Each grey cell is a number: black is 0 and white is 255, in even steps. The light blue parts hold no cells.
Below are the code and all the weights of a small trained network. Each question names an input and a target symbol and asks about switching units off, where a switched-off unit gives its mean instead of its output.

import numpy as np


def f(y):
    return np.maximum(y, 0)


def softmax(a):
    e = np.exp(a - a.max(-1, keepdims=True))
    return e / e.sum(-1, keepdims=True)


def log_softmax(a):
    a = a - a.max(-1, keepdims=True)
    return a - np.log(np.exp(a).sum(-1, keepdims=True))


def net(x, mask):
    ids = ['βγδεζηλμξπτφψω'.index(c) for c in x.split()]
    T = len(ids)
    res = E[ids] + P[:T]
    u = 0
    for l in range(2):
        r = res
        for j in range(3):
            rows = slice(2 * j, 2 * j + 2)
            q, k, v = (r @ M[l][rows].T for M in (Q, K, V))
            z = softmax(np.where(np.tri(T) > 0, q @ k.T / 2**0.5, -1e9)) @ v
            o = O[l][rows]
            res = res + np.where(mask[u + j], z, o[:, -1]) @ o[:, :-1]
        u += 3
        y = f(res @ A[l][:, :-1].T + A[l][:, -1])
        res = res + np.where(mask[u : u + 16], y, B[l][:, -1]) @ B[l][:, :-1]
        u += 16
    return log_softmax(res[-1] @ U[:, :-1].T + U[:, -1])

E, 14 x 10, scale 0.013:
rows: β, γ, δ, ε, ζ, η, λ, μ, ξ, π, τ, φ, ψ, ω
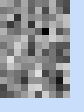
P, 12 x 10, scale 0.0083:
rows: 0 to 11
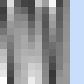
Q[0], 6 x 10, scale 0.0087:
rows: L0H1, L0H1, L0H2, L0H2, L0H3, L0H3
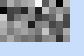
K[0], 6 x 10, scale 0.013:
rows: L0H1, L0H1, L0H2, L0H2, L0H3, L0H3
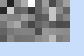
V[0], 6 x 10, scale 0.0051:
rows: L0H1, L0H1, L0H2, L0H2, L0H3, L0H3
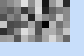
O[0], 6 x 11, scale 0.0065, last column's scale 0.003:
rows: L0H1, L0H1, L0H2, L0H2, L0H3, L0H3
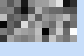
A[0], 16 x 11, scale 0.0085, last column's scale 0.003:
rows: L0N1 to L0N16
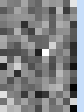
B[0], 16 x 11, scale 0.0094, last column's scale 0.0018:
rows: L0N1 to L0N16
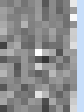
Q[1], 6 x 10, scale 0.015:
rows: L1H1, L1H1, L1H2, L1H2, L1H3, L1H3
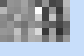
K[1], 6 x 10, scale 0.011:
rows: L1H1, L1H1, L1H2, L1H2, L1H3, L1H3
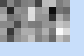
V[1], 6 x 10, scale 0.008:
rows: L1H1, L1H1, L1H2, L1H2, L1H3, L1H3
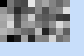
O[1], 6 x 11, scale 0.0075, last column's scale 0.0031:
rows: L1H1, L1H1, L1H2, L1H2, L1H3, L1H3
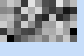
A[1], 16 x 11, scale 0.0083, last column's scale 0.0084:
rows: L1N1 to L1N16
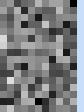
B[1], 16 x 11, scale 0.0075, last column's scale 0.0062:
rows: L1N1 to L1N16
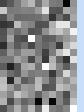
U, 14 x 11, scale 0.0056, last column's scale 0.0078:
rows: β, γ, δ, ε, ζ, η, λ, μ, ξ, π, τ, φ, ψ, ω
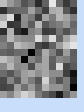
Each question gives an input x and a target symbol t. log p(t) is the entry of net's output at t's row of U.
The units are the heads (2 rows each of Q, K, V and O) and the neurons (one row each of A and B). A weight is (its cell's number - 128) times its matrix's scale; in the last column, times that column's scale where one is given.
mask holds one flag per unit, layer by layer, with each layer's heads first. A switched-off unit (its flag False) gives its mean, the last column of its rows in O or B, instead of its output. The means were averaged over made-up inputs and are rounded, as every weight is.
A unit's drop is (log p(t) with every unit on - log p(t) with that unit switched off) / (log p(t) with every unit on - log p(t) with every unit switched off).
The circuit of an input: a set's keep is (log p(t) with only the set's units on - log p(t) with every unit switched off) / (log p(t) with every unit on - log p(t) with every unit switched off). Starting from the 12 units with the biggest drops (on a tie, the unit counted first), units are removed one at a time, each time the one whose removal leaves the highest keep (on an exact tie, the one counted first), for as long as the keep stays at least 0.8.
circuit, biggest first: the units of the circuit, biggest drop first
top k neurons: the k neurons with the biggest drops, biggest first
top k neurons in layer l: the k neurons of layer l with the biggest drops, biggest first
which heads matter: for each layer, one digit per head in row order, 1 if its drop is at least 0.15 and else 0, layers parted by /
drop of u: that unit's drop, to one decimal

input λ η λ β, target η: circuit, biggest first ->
(L0N14; L0H2; L1N15)
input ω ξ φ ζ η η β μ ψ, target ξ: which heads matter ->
100 / 100
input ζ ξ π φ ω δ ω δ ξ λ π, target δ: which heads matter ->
100 / 111
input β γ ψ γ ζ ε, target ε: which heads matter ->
000 / 001
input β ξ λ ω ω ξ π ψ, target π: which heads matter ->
000 / 011
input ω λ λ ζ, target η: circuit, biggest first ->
(L0N14)
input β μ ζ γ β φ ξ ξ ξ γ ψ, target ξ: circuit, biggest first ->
(L1H1; L1N2; L0H1)
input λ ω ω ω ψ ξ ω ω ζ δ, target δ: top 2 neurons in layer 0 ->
(L0N11; L0N3)
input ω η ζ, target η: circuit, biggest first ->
(L0N14; L1N15)
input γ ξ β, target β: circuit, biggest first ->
(L1H2; L0N15)
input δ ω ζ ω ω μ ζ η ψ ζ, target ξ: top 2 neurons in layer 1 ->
(L1N2; L1N15)
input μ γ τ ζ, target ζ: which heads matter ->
110 / 100
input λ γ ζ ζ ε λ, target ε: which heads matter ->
000 / 011
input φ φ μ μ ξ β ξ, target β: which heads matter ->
000 / 110
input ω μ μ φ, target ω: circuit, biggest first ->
(L1H1; L1H3)
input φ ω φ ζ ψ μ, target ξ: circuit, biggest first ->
(L1H1; L0H1; L1N2)
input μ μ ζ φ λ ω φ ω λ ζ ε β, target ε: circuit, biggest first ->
(L1H3; L1N16)
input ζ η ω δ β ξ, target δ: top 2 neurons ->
(L0N11; L1N9)
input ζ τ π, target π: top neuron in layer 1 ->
(L1N12)
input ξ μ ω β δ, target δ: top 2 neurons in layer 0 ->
(L0N11; L0N15)
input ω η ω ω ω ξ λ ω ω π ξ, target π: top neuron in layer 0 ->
(L0N16)
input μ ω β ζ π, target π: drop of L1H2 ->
0.2
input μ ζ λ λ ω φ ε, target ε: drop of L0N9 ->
0.0
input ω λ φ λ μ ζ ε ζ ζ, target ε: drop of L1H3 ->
0.4
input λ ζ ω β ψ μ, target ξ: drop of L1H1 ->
0.4
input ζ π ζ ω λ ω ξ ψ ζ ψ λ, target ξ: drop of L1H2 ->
0.1
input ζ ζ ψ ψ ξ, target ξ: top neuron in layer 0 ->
(L0N15)
